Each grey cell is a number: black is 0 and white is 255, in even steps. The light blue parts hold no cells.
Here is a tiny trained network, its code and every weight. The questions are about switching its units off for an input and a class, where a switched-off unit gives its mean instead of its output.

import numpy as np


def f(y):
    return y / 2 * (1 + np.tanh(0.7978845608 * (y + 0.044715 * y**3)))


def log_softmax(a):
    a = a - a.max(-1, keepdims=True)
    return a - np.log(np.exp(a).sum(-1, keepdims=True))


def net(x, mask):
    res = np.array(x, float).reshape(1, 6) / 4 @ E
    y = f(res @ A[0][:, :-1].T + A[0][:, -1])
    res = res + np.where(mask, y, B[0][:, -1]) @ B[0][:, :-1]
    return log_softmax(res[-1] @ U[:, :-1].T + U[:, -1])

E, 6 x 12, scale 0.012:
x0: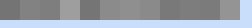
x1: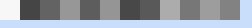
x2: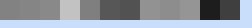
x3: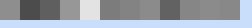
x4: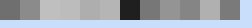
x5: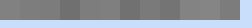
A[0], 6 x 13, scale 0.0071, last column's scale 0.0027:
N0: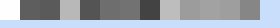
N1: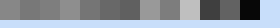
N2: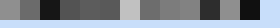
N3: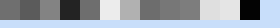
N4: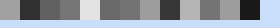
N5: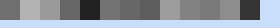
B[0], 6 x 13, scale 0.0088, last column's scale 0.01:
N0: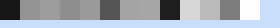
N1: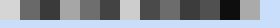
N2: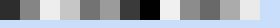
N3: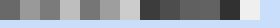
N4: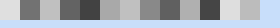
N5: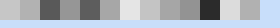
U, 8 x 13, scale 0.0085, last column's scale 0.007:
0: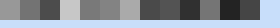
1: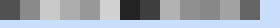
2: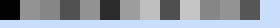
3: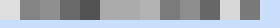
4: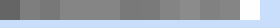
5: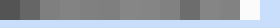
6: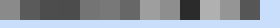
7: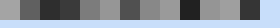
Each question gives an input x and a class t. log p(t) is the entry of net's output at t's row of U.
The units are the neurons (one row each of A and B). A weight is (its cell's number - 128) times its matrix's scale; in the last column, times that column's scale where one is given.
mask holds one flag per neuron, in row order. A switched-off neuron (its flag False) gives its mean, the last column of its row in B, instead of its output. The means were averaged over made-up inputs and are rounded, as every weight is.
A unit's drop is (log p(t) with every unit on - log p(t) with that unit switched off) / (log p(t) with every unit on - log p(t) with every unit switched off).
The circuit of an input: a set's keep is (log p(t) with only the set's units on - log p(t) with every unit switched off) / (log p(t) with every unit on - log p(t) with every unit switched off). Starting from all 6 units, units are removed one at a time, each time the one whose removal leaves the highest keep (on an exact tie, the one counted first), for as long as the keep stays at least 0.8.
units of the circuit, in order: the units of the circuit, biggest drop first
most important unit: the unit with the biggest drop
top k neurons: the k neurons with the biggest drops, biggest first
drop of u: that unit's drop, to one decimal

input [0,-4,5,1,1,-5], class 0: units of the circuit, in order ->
[N0 N1]
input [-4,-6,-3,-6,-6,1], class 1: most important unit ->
N2
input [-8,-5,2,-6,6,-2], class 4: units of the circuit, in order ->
[N2 N0]
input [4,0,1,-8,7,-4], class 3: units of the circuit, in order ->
[N5 N2]
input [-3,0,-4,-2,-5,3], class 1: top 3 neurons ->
[N2 N1 N0]
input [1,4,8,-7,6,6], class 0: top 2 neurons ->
[N1 N2]
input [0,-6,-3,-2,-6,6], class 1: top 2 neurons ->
[N2 N0]
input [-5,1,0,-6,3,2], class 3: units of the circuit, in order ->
[N2 N5]
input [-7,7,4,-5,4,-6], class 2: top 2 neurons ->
[N0 N2]
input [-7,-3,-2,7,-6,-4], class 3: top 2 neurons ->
[N4 N0]
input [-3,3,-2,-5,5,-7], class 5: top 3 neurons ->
[N2 N4 N0]
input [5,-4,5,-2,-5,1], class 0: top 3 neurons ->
[N1 N0 N4]
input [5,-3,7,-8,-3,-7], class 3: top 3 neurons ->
[N5 N3 N0]
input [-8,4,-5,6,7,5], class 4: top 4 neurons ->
[N2 N0 N3 N4]
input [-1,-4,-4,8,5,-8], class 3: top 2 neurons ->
[N4 N2]
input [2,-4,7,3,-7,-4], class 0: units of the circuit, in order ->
[N1]
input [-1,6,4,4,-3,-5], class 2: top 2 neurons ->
[N0 N3]
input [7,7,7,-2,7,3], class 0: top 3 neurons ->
[N1 N2 N4]
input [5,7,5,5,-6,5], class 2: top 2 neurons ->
[N0 N3]
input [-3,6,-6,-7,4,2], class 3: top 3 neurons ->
[N5 N2 N1]
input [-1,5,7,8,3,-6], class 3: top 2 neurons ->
[N4 N3]
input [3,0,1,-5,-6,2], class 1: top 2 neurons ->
[N2 N4]
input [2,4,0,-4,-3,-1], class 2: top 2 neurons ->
[N0 N4]
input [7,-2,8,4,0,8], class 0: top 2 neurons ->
[N1 N0]
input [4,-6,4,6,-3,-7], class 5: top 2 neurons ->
[N0 N5]
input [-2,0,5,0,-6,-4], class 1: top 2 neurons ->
[N2 N3]
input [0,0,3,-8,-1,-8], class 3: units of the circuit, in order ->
[N5]
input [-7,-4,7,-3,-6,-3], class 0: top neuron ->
[N1]
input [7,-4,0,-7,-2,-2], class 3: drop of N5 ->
0.5
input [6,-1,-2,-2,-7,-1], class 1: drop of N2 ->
0.6
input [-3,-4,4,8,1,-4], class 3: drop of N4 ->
0.6
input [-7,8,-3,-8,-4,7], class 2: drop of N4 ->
0.1
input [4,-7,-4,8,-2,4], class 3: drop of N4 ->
0.7
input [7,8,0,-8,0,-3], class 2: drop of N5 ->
-0.1
